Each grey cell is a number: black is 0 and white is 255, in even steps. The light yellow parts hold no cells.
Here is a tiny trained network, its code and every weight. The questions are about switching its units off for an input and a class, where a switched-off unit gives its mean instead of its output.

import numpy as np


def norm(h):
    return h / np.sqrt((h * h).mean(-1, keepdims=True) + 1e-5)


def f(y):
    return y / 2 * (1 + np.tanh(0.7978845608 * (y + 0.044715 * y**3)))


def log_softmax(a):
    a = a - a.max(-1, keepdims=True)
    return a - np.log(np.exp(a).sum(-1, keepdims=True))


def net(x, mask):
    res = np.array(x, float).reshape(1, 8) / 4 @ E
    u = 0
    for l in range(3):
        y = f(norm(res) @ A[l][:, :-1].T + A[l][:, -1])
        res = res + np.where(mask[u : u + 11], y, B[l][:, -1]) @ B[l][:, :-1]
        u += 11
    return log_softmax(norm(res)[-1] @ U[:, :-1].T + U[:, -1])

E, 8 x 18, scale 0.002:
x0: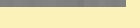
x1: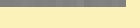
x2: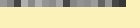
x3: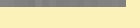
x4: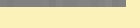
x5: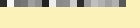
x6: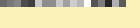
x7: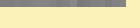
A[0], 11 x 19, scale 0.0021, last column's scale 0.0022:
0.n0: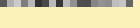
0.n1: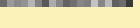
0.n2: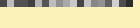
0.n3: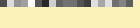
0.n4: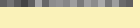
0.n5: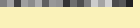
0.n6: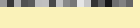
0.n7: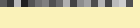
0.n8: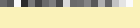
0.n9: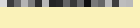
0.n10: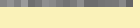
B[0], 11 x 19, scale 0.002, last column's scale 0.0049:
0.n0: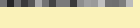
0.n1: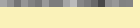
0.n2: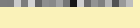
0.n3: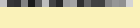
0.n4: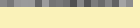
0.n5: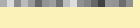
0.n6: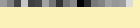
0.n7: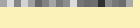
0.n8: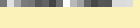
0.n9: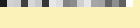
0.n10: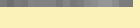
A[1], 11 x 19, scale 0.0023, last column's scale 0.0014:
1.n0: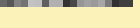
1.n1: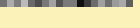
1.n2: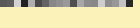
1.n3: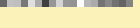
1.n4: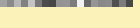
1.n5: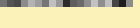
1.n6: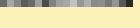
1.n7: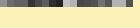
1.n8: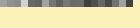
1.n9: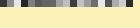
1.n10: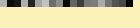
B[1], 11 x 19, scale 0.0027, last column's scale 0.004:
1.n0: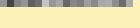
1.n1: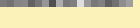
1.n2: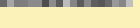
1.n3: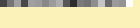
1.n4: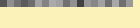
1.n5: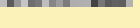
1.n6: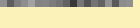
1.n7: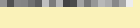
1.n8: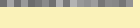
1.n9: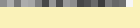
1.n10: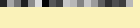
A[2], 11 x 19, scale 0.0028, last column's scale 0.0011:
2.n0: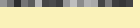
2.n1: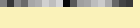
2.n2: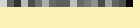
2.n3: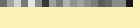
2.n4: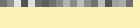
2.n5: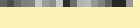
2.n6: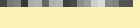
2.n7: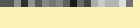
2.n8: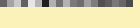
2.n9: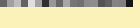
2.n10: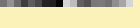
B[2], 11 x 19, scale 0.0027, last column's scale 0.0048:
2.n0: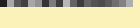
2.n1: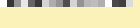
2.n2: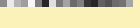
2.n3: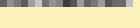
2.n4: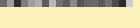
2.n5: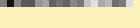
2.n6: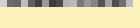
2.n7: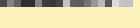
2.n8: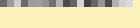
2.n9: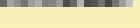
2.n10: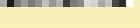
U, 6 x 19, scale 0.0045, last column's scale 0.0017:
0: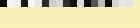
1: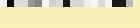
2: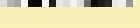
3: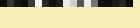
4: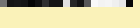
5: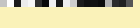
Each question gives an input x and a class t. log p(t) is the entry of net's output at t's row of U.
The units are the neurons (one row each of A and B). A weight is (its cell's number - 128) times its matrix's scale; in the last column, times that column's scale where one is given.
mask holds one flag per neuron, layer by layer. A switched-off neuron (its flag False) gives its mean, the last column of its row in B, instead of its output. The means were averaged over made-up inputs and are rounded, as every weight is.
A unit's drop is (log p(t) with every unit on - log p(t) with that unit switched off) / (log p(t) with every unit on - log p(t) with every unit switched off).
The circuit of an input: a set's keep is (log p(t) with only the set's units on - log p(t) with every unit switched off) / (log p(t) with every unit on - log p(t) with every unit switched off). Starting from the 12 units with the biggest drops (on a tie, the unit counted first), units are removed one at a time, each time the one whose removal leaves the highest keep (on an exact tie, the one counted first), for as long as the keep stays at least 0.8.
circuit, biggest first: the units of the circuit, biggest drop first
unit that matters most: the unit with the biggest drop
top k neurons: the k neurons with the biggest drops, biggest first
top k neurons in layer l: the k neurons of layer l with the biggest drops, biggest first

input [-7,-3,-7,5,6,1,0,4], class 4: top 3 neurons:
(0.n9; 1.n7; 0.n0)
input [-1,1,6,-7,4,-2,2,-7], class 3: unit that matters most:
1.n10
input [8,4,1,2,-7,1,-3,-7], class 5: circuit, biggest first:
(0.n3; 2.n2)
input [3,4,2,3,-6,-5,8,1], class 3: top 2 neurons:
(1.n10; 0.n8)
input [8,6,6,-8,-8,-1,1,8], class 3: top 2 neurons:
(0.n9; 1.n10)
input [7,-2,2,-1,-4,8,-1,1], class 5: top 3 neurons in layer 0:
(0.n3; 0.n9; 0.n8)
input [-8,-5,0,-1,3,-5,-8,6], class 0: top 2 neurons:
(0.n9; 1.n2)
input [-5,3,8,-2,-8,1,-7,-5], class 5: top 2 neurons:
(0.n3; 0.n2)
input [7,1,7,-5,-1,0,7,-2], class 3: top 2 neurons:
(0.n9; 1.n10)
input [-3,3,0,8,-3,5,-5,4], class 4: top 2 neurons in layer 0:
(0.n0; 0.n7)
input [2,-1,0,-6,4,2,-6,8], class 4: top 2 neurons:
(0.n3; 2.n7)
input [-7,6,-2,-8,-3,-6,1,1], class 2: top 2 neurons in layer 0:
(0.n6; 0.n2)
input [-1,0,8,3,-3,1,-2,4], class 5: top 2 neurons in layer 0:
(0.n9; 0.n5)
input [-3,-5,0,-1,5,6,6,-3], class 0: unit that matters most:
1.n7
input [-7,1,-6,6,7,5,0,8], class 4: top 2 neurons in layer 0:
(0.n9; 0.n3)
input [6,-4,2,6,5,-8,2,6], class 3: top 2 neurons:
(0.n6; 1.n10)
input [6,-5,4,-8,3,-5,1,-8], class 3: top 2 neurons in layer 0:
(0.n6; 0.n2)
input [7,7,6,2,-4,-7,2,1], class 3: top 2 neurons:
(1.n10; 0.n6)
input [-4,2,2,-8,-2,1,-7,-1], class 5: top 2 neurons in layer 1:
(1.n3; 1.n7)
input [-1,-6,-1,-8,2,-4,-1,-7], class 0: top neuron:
(0.n9)
